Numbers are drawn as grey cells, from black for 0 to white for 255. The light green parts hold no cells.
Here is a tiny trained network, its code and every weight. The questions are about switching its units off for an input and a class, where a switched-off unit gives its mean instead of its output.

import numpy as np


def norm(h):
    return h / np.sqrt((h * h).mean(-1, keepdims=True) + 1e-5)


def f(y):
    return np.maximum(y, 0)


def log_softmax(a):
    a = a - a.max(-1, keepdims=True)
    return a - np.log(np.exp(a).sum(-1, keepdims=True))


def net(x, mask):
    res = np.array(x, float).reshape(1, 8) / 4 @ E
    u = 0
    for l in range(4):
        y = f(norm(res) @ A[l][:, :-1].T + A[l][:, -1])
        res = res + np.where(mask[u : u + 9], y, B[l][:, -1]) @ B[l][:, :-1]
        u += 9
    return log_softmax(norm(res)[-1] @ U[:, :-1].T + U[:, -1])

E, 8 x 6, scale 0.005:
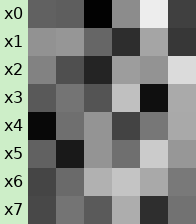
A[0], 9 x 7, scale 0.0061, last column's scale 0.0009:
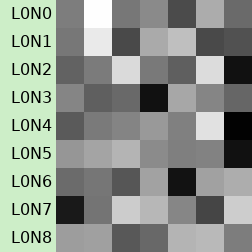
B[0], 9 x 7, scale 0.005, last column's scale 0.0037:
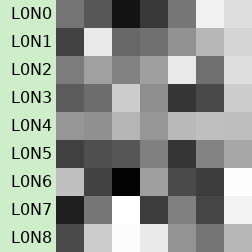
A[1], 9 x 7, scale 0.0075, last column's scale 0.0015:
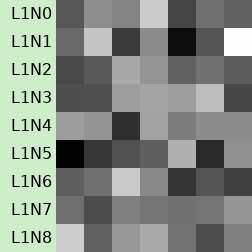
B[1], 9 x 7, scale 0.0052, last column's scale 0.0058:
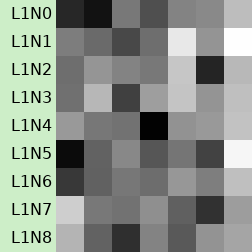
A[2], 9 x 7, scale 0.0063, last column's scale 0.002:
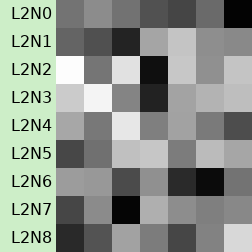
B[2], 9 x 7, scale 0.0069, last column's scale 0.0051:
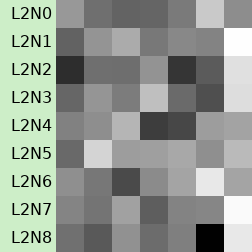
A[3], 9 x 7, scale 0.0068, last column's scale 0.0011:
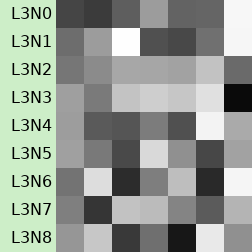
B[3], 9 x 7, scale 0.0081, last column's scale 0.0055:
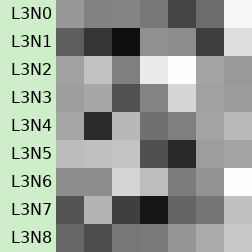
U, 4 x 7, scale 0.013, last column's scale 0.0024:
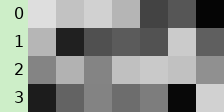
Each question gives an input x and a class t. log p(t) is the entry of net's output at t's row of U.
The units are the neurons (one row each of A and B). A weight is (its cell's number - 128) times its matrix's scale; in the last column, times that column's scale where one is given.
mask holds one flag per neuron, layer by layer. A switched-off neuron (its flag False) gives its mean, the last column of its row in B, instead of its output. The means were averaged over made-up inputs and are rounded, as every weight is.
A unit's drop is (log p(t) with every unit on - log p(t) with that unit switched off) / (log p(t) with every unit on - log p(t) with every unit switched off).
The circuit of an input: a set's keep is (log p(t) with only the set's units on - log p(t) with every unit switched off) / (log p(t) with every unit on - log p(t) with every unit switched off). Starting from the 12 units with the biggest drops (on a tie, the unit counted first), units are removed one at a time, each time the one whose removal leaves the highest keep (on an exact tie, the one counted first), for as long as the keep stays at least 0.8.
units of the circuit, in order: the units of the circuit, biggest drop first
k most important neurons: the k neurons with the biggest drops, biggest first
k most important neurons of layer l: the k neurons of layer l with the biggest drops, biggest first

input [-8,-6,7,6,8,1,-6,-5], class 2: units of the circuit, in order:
[L0N2; L3N2; L2N5]
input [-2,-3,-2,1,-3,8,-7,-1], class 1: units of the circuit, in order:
[L1N5]
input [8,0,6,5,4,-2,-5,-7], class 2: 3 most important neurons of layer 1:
[L1N0; L1N6; L1N4]
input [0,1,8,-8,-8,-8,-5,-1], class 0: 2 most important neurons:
[L2N3; L3N5]
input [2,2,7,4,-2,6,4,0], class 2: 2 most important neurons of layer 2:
[L2N2; L2N8]
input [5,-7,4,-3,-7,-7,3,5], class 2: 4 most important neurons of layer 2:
[L2N1; L2N2; L2N4; L2N0]
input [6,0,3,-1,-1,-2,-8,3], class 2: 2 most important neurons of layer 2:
[L2N8; L2N2]
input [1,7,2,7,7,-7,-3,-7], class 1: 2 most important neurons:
[L0N0; L0N7]
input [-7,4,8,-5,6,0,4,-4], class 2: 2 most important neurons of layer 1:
[L1N3; L1N5]
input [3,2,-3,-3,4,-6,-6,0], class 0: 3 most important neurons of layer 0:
[L0N7; L0N6; L0N5]
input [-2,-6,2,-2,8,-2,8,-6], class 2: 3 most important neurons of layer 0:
[L0N4; L0N2; L0N3]
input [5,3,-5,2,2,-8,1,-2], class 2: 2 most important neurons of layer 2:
[L2N8; L2N2]
